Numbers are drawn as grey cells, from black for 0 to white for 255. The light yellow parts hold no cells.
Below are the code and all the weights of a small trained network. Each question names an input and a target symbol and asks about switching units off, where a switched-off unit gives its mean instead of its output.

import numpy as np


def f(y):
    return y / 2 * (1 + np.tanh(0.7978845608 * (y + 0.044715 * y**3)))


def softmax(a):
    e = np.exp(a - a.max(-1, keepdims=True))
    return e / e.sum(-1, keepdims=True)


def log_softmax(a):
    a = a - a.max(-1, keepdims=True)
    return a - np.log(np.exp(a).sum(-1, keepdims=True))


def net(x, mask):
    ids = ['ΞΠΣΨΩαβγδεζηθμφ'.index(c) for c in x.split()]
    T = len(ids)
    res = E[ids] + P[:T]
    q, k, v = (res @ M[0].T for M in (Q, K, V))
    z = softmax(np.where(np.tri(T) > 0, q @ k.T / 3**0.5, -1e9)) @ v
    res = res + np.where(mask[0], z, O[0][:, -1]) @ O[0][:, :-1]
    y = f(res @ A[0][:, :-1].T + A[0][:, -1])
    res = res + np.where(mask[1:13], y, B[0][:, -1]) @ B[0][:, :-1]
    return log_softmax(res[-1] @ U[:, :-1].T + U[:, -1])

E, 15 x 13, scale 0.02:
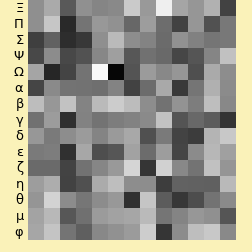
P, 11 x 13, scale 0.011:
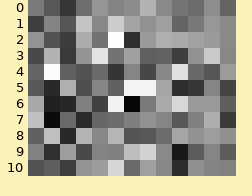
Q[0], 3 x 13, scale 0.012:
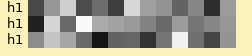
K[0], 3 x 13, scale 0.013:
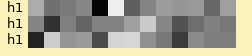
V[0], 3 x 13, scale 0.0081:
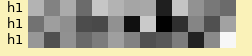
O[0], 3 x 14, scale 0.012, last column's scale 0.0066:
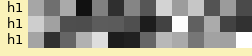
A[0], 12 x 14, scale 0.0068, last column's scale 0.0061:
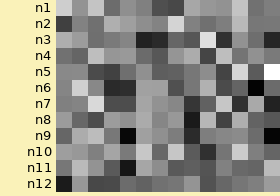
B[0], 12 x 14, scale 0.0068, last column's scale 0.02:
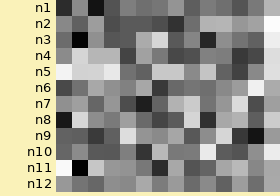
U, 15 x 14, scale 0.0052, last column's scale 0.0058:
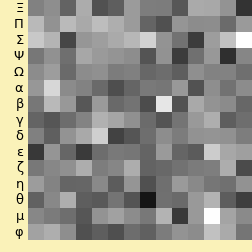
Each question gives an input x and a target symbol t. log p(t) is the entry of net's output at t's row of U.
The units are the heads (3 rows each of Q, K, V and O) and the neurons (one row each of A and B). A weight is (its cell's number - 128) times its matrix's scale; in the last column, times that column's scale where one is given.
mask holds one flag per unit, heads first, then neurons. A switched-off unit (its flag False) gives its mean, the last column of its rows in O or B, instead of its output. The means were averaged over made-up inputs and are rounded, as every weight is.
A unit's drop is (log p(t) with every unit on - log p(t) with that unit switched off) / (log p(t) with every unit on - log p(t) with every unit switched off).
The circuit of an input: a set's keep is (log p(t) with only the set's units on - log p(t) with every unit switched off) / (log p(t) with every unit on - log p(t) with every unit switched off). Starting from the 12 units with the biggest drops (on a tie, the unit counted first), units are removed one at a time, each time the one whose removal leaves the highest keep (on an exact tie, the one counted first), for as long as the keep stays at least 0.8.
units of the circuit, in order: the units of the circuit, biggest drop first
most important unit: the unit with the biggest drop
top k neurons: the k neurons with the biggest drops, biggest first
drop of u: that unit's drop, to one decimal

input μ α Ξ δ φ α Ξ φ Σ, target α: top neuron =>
n5
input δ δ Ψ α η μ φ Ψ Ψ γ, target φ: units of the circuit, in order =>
h1; n6; n5
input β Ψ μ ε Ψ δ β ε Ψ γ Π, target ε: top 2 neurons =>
n5; n10
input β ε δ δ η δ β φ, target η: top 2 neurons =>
n3; n5
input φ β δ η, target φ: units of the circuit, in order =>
h1; n6
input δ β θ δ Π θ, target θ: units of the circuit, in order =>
n3; h1
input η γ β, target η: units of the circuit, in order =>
h1; n1
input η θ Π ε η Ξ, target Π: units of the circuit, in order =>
h1; n5; n11
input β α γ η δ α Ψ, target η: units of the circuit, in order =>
h1; n5; n3
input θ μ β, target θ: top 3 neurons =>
n3; n8; n6
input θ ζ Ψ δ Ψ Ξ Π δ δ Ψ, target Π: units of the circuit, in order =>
h1; n5; n11
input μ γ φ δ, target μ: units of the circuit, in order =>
h1; n4; n11; n10
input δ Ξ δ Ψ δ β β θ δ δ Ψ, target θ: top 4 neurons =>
n3; n8; n6; n10
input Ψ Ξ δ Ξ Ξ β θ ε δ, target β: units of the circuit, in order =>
h1
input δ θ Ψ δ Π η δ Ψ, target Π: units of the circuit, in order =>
n5; h1; n11
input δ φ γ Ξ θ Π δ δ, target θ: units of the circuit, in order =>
h1; n3
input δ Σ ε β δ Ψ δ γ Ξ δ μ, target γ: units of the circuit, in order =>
h1; n9; n5
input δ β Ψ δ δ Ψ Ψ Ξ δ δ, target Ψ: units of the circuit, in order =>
h1; n3; n8; n2
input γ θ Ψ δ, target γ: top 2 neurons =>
n9; n11
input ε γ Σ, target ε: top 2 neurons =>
n8; n10
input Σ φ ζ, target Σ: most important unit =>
n2
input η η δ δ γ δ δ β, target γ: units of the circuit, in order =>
h1; n9
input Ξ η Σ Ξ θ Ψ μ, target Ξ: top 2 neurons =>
n7; n2
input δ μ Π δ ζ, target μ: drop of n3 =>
-0.1
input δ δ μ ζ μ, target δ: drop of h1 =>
1.0
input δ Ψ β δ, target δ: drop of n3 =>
0.1
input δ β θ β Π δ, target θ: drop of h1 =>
1.3
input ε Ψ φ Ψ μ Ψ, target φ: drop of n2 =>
-0.1
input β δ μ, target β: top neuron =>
n5
